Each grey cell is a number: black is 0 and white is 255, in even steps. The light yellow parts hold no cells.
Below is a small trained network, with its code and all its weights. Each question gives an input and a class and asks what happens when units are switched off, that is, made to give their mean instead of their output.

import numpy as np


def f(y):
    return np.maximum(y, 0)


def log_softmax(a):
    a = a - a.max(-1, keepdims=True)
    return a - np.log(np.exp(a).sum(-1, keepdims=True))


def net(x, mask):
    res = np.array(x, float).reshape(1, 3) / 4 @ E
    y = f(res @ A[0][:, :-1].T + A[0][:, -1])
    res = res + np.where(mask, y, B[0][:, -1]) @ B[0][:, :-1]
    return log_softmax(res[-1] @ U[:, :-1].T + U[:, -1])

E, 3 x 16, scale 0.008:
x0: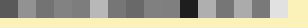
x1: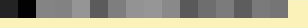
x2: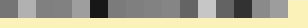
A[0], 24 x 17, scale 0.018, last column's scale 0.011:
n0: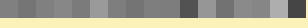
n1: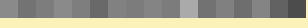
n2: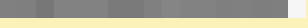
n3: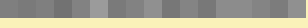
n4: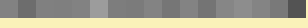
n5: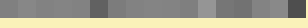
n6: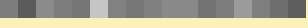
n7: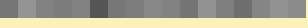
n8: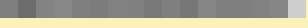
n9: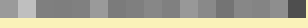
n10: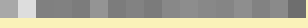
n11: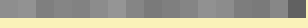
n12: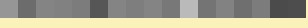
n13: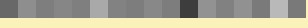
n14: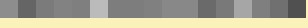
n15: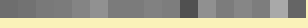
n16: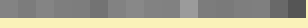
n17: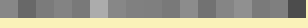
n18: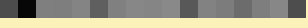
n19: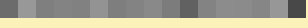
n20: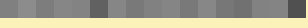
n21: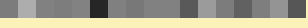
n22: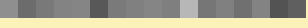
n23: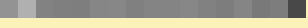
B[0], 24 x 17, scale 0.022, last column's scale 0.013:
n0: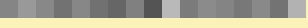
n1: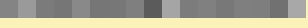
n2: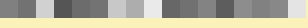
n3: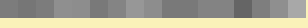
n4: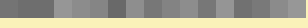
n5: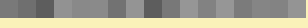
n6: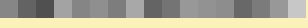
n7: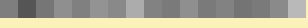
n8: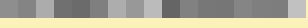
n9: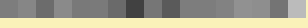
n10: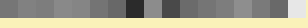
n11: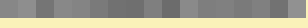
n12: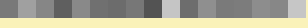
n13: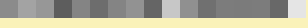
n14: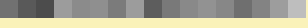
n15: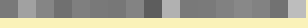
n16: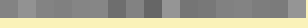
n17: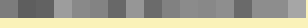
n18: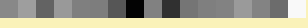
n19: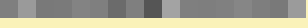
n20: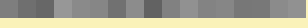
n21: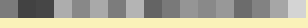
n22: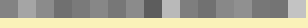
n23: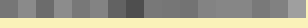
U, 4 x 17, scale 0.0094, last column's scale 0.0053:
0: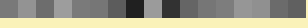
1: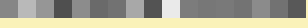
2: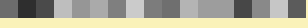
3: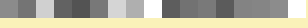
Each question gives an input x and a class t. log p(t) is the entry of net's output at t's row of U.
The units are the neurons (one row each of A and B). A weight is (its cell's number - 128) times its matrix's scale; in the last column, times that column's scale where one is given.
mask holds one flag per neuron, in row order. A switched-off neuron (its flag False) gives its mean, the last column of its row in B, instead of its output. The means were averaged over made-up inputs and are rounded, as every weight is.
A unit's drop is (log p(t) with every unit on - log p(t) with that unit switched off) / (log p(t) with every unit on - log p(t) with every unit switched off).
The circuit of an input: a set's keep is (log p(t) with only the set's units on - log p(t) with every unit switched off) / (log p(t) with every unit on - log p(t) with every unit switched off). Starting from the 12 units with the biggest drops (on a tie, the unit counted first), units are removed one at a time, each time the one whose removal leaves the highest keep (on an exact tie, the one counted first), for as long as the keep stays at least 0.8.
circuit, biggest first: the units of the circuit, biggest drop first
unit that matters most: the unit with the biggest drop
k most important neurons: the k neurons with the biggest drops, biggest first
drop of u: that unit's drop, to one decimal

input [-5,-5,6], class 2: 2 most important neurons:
(n21, n18)
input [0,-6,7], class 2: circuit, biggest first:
(n21)
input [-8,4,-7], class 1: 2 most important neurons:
(n12, n22)
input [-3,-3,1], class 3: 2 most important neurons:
(n18, n13)
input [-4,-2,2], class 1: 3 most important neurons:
(n18, n12, n22)
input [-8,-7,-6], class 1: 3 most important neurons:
(n18, n12, n22)
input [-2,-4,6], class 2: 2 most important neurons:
(n21, n18)
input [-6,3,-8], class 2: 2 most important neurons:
(n6, n14)
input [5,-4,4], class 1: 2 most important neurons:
(n18, n13)
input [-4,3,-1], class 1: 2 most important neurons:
(n10, n12)
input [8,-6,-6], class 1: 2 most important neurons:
(n13, n18)
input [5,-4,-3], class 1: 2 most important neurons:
(n18, n13)
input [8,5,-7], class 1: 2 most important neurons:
(n13, n15)
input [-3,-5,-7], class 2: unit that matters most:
n18
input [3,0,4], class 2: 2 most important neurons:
(n21, n12)
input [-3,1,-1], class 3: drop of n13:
0.2
